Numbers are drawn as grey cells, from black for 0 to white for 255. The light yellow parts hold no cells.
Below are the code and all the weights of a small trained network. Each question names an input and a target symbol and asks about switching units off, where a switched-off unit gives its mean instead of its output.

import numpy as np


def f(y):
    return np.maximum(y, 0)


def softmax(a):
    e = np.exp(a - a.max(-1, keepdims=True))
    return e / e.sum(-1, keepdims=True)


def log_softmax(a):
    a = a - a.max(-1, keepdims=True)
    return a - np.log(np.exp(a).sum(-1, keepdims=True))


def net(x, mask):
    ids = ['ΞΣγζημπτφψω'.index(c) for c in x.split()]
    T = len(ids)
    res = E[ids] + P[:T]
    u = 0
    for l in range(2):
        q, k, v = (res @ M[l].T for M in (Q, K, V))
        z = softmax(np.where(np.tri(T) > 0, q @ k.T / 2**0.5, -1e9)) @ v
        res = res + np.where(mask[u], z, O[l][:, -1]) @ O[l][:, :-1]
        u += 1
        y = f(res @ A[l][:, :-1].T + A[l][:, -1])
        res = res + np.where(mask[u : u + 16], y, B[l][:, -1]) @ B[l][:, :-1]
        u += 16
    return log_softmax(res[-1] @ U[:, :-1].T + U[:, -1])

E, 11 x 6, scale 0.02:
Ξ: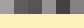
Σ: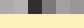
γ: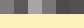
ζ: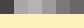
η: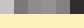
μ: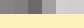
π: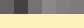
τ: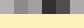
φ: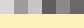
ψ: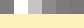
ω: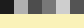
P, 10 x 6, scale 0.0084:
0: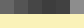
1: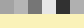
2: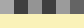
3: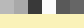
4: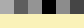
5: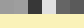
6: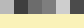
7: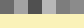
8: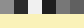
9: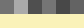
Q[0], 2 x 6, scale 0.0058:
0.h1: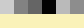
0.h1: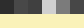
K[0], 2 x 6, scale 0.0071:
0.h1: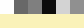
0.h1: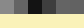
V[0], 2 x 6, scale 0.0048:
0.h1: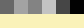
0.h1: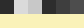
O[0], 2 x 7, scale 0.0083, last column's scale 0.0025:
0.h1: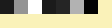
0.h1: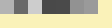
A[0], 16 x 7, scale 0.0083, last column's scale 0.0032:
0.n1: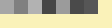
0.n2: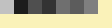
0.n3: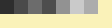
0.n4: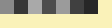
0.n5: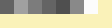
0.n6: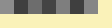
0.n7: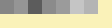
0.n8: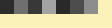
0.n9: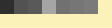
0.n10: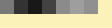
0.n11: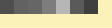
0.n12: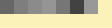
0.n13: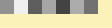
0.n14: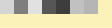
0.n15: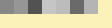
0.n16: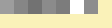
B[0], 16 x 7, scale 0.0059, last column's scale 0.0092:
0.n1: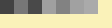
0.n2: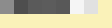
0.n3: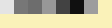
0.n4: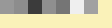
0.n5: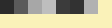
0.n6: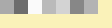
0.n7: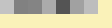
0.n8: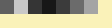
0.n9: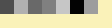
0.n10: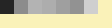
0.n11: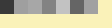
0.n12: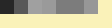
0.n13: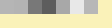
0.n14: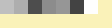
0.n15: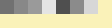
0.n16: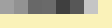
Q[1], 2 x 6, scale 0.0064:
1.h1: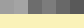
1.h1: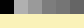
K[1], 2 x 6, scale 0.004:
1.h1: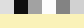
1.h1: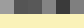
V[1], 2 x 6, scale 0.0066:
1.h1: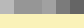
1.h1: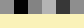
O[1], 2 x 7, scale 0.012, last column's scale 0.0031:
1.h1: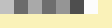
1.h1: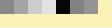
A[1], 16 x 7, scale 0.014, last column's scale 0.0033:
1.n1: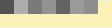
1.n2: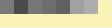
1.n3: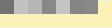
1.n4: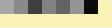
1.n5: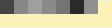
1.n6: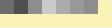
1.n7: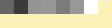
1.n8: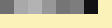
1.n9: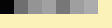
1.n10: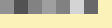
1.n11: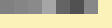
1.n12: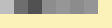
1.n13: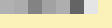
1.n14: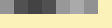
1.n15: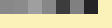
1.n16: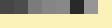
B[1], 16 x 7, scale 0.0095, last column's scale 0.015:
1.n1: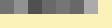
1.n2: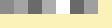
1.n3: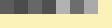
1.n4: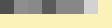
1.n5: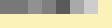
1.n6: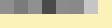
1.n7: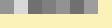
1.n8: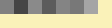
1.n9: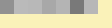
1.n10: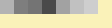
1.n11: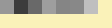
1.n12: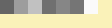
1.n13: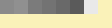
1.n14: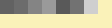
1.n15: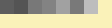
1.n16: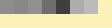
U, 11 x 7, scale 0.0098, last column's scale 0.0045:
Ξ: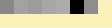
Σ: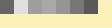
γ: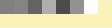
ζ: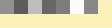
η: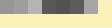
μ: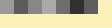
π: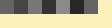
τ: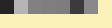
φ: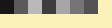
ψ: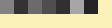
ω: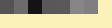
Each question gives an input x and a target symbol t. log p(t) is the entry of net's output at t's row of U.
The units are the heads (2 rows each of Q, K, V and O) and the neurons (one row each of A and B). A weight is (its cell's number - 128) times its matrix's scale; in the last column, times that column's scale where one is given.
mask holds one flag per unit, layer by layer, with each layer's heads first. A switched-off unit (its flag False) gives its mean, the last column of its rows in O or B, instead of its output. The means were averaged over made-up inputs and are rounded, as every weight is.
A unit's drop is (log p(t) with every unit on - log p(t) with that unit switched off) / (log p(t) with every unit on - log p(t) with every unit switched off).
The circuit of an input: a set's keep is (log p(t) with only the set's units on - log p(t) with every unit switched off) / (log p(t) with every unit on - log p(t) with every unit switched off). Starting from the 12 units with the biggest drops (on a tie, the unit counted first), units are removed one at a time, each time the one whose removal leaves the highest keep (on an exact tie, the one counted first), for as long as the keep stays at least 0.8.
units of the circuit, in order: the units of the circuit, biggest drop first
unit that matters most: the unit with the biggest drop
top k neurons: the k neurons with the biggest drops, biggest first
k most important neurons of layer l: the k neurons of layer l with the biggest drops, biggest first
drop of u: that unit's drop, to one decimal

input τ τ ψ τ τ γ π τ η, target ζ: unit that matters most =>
0.n4
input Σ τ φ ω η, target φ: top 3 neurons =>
(0.n2; 0.n4; 1.n12)
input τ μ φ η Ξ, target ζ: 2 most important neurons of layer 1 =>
(1.n10; 1.n13)
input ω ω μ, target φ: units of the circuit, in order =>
(1.h1; 1.n12)
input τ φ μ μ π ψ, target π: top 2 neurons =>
(1.n3; 1.n8)
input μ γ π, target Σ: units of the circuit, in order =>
(1.n7; 1.n9; 0.n14; 1.h1)
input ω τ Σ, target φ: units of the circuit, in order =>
(1.h1; 1.n12; 1.n4)
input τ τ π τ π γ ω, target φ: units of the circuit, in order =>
(1.n3; 0.n11)
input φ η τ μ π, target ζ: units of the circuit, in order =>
(0.n6; 0.n2; 0.n4)
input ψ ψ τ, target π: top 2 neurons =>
(0.n14; 0.n13)
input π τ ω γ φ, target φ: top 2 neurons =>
(1.n12; 0.n2)
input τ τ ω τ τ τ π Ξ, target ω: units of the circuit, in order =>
(0.n8; 1.n9; 0.n6)
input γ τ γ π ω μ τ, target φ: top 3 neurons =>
(0.n2; 1.n12; 0.n11)
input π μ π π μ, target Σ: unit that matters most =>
0.h1
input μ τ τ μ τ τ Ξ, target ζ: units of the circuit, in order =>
(0.n2; 1.n10; 0.n14)
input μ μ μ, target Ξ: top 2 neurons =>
(0.n15; 0.n2)
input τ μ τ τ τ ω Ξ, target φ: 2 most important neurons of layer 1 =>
(1.n12; 1.n14)
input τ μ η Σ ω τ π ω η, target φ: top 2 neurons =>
(0.n2; 0.n4)
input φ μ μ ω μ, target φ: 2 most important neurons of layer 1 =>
(1.n12; 1.n6)
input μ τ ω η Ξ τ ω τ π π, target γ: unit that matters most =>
1.n12
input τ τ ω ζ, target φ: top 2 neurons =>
(1.n15; 1.n8)
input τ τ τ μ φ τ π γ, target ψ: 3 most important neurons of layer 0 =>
(0.n8; 0.n10; 0.n2)
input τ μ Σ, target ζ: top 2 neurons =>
(0.n14; 1.n10)
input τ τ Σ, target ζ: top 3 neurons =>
(0.n14; 0.n2; 1.n10)
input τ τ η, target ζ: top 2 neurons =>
(0.n2; 0.n4)
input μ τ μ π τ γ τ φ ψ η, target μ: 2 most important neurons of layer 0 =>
(0.n13; 0.n15)
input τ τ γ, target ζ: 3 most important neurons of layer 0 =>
(0.n2; 0.n4; 0.n6)
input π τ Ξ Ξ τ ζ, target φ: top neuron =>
(1.n8)
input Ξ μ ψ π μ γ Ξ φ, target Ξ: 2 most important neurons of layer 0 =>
(0.n2; 0.n8)
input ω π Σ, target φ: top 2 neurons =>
(1.n12; 0.n10)
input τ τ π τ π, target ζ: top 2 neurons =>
(1.n10; 0.n6)
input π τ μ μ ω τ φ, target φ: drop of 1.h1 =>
1.0
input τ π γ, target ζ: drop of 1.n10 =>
0.3
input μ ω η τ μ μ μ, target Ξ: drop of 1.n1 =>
0.0
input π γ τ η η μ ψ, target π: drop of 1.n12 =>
0.1
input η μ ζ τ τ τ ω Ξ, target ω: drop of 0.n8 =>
0.6
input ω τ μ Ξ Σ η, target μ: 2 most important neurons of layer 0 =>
(0.n15; 0.n10)
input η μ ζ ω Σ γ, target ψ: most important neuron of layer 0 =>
(0.n8)
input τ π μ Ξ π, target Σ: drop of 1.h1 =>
0.2
